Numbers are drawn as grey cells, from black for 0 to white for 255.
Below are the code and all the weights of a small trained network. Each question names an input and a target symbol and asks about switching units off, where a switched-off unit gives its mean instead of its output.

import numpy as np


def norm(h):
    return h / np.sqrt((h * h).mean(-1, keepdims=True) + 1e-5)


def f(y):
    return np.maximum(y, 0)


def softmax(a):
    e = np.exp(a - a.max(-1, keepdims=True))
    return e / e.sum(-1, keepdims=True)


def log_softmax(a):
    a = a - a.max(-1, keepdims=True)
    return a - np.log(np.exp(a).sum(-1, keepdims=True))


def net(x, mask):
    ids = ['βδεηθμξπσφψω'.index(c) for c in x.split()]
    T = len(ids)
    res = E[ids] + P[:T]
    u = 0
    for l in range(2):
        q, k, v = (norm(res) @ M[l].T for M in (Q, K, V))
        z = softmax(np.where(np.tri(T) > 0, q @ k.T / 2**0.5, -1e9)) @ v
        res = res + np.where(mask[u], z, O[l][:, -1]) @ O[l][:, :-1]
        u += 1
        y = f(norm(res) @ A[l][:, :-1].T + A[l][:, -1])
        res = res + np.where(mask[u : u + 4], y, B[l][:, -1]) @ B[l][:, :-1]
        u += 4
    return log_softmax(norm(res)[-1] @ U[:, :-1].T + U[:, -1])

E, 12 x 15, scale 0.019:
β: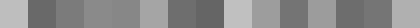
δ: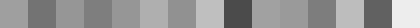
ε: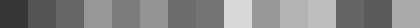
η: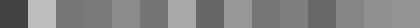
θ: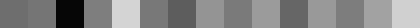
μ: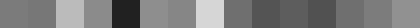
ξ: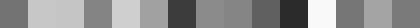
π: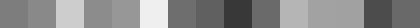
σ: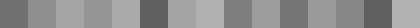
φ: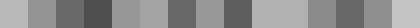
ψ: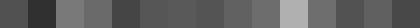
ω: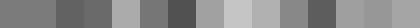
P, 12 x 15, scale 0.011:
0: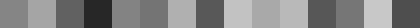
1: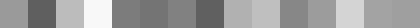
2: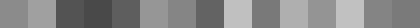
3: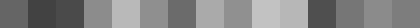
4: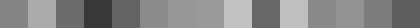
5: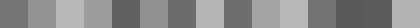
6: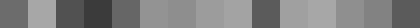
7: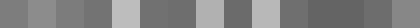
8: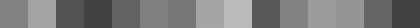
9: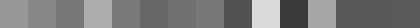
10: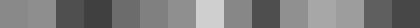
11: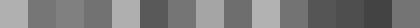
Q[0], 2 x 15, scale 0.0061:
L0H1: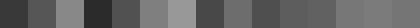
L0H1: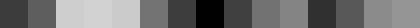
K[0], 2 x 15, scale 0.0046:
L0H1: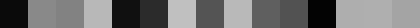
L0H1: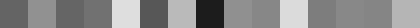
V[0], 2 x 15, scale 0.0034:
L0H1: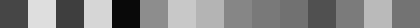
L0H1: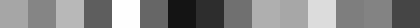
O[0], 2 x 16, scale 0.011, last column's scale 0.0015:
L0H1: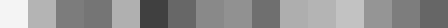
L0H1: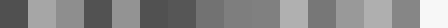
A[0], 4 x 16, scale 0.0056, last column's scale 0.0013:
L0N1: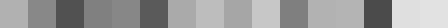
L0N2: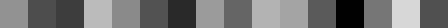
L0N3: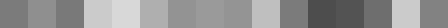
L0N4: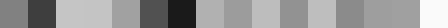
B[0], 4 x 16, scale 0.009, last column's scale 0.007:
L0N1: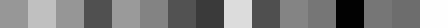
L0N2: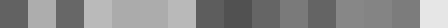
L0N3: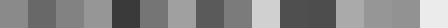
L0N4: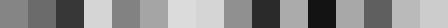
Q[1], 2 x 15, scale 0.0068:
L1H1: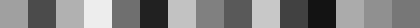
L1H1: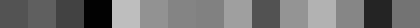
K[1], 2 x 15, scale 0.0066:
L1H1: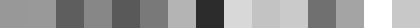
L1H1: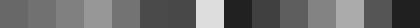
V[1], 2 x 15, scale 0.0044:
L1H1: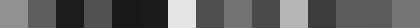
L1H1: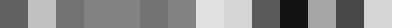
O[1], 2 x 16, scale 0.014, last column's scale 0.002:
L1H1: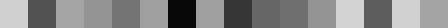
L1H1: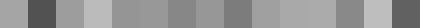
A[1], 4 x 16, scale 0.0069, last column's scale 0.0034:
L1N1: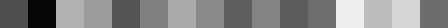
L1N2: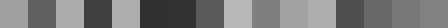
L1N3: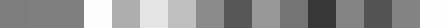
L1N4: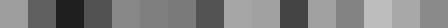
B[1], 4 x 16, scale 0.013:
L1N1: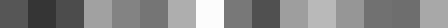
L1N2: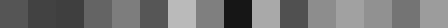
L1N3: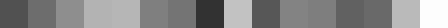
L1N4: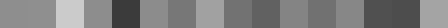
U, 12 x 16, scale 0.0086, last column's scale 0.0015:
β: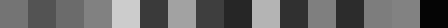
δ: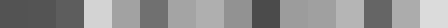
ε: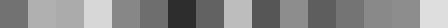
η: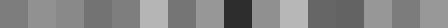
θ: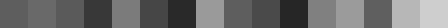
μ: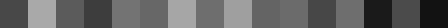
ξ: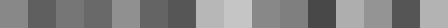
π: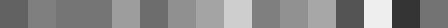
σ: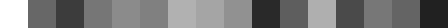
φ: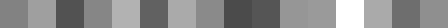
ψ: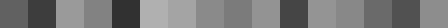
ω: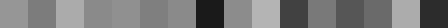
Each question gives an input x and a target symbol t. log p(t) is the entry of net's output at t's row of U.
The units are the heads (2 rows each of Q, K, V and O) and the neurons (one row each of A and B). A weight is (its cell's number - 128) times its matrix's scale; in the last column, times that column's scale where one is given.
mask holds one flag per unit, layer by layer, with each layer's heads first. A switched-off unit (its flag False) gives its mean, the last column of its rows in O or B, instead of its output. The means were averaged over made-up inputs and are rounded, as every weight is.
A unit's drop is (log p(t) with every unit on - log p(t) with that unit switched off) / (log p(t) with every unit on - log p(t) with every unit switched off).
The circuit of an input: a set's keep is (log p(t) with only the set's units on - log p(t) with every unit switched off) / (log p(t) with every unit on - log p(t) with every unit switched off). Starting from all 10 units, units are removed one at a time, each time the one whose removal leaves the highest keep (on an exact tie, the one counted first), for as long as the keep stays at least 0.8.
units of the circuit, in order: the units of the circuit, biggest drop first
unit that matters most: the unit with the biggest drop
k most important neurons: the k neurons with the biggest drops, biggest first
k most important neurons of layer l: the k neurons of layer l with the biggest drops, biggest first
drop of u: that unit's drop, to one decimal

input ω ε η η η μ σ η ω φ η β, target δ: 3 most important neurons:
[L1N1 L0N3 L0N4]
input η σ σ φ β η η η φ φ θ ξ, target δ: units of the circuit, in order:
[L0N4 L0N1]
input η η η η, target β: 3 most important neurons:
[L0N1 L1N2 L0N4]
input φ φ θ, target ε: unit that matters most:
L1N4
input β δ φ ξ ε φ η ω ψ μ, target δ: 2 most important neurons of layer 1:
[L1N1 L1N4]
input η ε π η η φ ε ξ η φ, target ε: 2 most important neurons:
[L1N3 L1N2]
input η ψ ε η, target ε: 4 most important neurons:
[L0N3 L0N1 L0N4 L1N4]
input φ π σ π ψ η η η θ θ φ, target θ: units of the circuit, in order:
[L1H1 L0N3]
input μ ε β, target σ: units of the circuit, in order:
[L0H1 L1N3 L0N1]
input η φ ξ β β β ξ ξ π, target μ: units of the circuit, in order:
[L1H1 L0N3]
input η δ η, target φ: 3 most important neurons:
[L1N2 L1N3 L0N3]
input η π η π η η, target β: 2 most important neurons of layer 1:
[L1N2 L1N3]
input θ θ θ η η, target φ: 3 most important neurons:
[L1N3 L1N2 L0N4]
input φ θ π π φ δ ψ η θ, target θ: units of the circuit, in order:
[L1H1]
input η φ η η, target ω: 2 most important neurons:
[L0N1 L0N3]
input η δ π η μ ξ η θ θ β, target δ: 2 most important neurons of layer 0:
[L0N4 L0N3]
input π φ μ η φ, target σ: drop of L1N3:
0.1
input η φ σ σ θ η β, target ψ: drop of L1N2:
0.2
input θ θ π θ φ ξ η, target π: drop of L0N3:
0.0
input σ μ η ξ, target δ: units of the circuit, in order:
[L0N4]
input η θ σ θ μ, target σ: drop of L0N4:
0.1
